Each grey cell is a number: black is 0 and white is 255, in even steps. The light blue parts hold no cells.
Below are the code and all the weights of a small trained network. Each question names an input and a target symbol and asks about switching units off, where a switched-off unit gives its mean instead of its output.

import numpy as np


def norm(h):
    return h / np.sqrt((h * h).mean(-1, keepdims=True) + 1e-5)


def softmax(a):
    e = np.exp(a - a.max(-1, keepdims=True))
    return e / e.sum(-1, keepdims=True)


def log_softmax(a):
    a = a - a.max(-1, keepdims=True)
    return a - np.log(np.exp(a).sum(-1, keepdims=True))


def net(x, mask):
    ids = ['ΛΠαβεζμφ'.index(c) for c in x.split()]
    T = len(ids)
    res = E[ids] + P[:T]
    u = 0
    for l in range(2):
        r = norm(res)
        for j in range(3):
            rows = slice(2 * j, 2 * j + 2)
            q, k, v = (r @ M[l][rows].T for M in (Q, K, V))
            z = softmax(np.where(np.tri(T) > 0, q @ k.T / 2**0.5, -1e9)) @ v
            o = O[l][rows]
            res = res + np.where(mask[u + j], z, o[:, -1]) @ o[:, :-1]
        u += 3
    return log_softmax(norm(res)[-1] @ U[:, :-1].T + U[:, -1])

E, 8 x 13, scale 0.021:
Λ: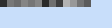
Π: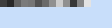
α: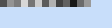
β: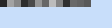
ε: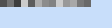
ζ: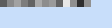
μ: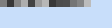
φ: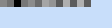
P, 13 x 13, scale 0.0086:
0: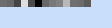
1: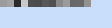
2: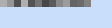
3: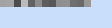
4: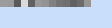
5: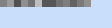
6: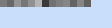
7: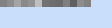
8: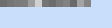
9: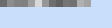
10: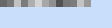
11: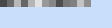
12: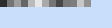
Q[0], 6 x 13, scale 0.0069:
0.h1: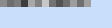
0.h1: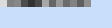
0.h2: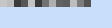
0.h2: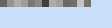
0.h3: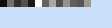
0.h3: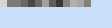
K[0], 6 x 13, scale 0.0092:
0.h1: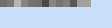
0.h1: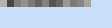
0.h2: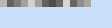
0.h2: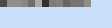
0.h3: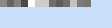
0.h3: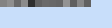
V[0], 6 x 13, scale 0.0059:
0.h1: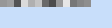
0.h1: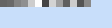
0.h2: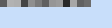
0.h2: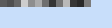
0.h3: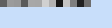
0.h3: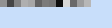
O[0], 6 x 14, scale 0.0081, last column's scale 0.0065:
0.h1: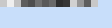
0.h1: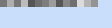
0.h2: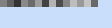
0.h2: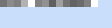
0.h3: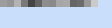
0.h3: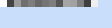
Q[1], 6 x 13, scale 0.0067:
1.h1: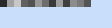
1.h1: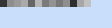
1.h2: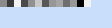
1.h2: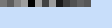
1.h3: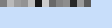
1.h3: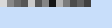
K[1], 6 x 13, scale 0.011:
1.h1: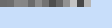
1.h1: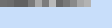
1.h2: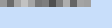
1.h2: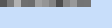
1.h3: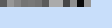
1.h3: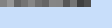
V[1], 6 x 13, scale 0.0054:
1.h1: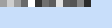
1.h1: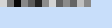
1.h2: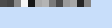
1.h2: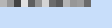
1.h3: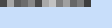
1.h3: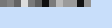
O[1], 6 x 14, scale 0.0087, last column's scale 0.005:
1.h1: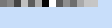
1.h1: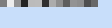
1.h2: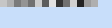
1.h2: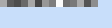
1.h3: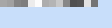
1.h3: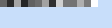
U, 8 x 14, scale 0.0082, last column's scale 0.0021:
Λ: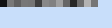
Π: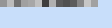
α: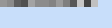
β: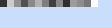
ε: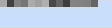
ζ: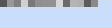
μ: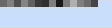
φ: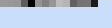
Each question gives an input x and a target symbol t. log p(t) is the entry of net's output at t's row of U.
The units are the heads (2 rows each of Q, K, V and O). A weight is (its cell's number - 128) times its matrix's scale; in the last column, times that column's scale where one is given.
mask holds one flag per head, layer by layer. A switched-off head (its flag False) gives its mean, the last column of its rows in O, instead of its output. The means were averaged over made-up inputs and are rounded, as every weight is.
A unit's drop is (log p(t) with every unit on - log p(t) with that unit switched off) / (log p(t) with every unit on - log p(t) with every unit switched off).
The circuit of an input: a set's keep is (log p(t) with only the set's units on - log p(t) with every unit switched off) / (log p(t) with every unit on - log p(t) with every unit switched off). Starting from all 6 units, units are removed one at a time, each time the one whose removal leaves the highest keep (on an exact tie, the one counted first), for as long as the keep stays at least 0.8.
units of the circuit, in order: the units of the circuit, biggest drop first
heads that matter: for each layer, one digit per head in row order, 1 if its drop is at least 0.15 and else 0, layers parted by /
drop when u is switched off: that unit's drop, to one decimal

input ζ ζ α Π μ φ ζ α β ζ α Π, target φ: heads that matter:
011 / 100
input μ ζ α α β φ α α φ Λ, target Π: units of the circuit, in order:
[1.h3]
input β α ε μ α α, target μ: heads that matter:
010 / 001
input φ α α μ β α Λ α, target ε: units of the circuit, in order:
[1.h1, 0.h2]
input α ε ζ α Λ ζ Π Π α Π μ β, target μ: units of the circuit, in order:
[1.h3, 0.h2]
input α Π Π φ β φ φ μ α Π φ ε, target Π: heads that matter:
010 / 001
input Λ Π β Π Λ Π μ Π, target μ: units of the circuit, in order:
[0.h2, 1.h3]
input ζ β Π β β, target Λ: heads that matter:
101 / 000
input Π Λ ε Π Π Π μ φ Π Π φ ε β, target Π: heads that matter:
010 / 001
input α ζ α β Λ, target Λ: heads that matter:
100 / 000
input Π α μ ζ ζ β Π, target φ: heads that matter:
111 / 110
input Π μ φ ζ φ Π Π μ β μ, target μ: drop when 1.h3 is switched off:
0.3
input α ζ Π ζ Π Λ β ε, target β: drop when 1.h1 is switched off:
0.5
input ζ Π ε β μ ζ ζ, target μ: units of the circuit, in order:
[0.h2]
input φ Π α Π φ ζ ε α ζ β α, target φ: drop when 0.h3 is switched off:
0.6
